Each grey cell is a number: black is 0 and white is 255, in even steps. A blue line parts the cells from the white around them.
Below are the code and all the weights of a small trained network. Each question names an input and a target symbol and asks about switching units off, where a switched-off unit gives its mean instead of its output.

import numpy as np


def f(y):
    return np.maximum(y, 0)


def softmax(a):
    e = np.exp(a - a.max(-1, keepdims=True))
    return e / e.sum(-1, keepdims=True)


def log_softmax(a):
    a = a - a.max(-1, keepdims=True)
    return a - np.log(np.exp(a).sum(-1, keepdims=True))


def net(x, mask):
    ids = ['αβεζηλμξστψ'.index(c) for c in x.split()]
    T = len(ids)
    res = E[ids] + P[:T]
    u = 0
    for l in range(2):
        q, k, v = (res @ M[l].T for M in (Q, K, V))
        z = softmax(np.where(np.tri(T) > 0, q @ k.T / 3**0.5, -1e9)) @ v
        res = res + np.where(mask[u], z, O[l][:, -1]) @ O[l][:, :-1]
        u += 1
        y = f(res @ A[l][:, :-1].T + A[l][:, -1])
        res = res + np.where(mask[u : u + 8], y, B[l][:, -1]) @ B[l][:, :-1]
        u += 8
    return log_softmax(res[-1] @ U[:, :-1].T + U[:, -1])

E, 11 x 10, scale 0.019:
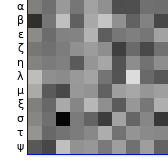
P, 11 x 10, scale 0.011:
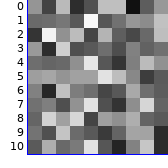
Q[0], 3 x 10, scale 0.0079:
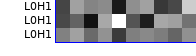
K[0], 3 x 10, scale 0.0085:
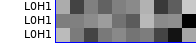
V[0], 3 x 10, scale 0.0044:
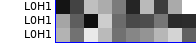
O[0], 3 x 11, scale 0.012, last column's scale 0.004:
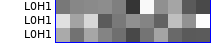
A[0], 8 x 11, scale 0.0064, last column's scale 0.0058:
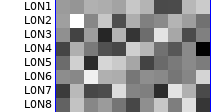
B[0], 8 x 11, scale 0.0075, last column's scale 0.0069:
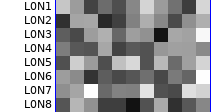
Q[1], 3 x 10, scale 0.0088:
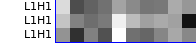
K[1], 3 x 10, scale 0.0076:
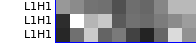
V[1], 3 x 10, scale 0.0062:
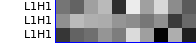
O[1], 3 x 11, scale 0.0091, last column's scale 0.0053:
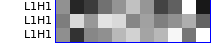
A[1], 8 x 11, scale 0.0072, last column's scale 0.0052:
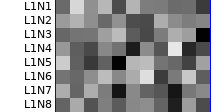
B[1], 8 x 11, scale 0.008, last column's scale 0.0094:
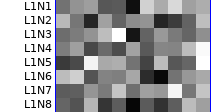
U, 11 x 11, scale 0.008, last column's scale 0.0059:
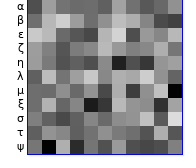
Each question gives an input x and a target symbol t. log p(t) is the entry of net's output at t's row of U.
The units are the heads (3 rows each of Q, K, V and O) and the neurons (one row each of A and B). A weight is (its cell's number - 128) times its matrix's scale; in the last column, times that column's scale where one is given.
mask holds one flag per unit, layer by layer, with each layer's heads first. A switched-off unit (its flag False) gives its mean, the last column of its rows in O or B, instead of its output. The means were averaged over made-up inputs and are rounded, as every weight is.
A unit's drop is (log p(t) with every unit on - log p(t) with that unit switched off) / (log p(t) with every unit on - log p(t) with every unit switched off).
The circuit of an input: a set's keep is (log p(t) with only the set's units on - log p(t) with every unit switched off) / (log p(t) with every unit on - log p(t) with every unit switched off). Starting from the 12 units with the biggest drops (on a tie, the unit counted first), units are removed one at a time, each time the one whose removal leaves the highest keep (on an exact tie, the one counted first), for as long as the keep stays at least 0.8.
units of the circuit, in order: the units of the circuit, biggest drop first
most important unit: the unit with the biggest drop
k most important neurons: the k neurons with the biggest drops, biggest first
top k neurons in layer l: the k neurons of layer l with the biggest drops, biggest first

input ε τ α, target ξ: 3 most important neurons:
(L0N3; L1N1; L1N5)
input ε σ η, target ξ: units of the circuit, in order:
(L1N1; L1H1)
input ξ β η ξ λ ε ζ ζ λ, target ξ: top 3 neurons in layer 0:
(L0N3; L0N2; L0N6)
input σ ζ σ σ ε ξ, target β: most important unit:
L0N1
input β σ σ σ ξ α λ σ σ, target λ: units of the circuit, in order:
(L1H1; L0N1)
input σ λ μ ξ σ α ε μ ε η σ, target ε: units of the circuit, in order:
(L0H1; L0N7)
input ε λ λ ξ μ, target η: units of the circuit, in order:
(L1H1; L0H1)
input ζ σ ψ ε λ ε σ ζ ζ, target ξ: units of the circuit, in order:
(L1N1; L0N3; L1H1)
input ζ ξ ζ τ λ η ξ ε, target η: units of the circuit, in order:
(L0H1; L1H1)
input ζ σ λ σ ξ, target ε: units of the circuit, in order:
(L0H1; L1N5; L0N1)
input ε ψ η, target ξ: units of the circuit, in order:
(L0N3; L1N1; L1H1)
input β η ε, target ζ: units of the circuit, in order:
(L1H1; L0H1; L1N6)
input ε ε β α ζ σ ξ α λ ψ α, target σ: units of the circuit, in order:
(L0H1; L1H1; L0N7; L1N5)
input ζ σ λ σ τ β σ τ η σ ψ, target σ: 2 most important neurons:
(L0N1; L0N3)
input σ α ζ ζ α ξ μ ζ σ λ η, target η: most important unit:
L0H1
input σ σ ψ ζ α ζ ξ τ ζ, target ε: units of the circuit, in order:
(L1H1; L0N1; L1N5)
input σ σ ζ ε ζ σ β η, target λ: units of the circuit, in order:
(L1H1; L0N5)
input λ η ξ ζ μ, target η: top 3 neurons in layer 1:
(L1N7; L1N2; L1N1)
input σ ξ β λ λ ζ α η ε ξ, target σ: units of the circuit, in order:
(L1N5; L0N7)
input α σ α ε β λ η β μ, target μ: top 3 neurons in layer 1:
(L1N8; L1N1; L1N4)
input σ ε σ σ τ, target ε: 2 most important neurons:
(L0N7; L1N5)
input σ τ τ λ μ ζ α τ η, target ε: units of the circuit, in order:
(L1H1; L1N5; L0N1)
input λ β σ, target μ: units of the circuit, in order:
(L1H1; L1N8; L1N1)
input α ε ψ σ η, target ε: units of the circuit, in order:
(L1N5; L0H1)
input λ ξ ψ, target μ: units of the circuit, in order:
(L1H1; L1N1)
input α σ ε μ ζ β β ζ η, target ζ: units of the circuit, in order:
(L1H1; L0N1)
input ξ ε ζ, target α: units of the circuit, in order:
(L0H1)
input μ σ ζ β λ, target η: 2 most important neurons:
(L1N2; L0N7)
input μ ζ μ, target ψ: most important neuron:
(L1N8)
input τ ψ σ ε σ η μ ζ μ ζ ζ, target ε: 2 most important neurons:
(L1N5; L1N2)
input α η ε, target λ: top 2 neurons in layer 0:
(L0N5; L0N3)
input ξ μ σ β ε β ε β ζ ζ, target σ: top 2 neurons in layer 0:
(L0N7; L0N2)
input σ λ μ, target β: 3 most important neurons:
(L1N5; L0N1; L0N2)
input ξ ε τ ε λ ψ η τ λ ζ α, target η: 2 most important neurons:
(L1N2; L1N7)
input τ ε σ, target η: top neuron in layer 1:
(L1N6)
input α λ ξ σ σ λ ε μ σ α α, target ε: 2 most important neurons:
(L1N5; L1N2)
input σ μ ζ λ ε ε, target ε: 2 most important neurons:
(L0N5; L1N6)
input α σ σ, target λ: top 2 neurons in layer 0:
(L0N5; L0N3)
